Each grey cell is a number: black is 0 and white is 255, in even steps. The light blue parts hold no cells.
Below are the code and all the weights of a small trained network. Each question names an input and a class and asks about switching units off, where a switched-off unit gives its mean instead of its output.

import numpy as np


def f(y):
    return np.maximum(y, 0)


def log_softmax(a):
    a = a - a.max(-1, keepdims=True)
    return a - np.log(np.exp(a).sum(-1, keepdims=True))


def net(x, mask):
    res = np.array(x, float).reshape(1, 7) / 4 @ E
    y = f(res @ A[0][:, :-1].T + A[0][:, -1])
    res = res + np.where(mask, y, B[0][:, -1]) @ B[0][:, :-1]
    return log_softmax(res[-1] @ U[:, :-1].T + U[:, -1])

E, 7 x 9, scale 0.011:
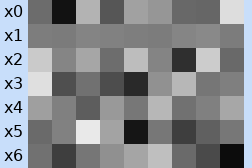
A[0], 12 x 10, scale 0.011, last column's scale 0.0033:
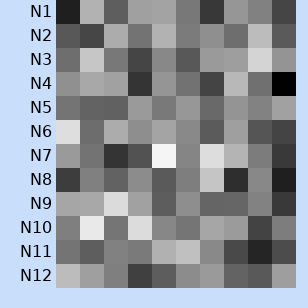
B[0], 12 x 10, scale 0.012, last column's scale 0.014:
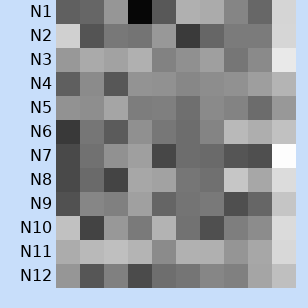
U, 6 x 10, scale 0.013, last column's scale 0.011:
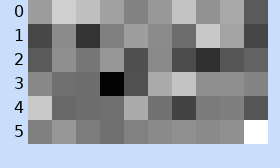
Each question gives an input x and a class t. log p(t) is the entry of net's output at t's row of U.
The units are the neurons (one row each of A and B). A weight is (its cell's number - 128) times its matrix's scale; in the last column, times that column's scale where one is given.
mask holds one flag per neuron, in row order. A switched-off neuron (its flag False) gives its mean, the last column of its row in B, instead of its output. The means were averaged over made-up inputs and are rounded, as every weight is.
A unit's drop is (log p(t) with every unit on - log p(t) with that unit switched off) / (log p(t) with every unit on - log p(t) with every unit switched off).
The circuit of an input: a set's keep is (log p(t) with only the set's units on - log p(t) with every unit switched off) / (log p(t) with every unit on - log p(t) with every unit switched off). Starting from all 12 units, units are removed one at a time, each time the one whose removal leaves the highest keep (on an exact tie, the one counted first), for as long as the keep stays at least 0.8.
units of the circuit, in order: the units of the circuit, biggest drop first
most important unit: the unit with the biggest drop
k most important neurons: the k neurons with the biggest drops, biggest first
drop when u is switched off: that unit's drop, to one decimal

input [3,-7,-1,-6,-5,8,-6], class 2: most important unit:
N9
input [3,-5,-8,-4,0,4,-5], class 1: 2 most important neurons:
[N8; N11]
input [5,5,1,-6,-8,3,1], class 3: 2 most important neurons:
[N1; N10]
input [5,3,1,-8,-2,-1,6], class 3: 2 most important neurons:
[N1; N3]
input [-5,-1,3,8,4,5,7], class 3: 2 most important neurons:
[N12; N3]
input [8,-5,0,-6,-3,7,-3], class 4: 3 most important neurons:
[N2; N7; N6]
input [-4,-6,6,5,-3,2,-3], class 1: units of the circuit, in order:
[N6; N4]
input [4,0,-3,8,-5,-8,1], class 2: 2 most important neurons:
[N7; N1]
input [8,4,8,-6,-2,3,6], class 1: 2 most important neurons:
[N6; N4]
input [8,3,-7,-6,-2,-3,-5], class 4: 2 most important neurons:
[N2; N6]
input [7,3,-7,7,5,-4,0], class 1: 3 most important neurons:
[N8; N1; N10]
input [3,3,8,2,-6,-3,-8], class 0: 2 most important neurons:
[N3; N8]
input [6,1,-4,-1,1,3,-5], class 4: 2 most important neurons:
[N2; N11]
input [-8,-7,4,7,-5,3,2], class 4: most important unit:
N10
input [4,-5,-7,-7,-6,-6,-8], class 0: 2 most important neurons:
[N3; N6]
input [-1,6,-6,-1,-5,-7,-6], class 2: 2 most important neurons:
[N7; N11]
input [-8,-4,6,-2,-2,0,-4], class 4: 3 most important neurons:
[N10; N8; N11]
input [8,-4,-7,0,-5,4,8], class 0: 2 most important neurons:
[N11; N10]
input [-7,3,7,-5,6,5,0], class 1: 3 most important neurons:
[N6; N4; N2]
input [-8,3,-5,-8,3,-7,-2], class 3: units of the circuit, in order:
[N1]
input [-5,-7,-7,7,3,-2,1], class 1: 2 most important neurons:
[N8; N1]
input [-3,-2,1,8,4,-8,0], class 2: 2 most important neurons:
[N7; N1]
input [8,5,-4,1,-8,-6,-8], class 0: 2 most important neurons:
[N3; N10]
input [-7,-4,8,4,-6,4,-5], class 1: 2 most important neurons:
[N6; N4]
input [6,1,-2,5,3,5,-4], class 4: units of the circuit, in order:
[N1; N2]
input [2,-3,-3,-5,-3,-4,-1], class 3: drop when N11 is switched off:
0.1
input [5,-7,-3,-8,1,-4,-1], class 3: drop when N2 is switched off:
0.0
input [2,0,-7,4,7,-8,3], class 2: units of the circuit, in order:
[N7]
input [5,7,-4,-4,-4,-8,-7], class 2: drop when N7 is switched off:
1.1
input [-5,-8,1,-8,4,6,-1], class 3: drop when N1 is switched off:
1.2
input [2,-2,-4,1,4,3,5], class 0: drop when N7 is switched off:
0.2
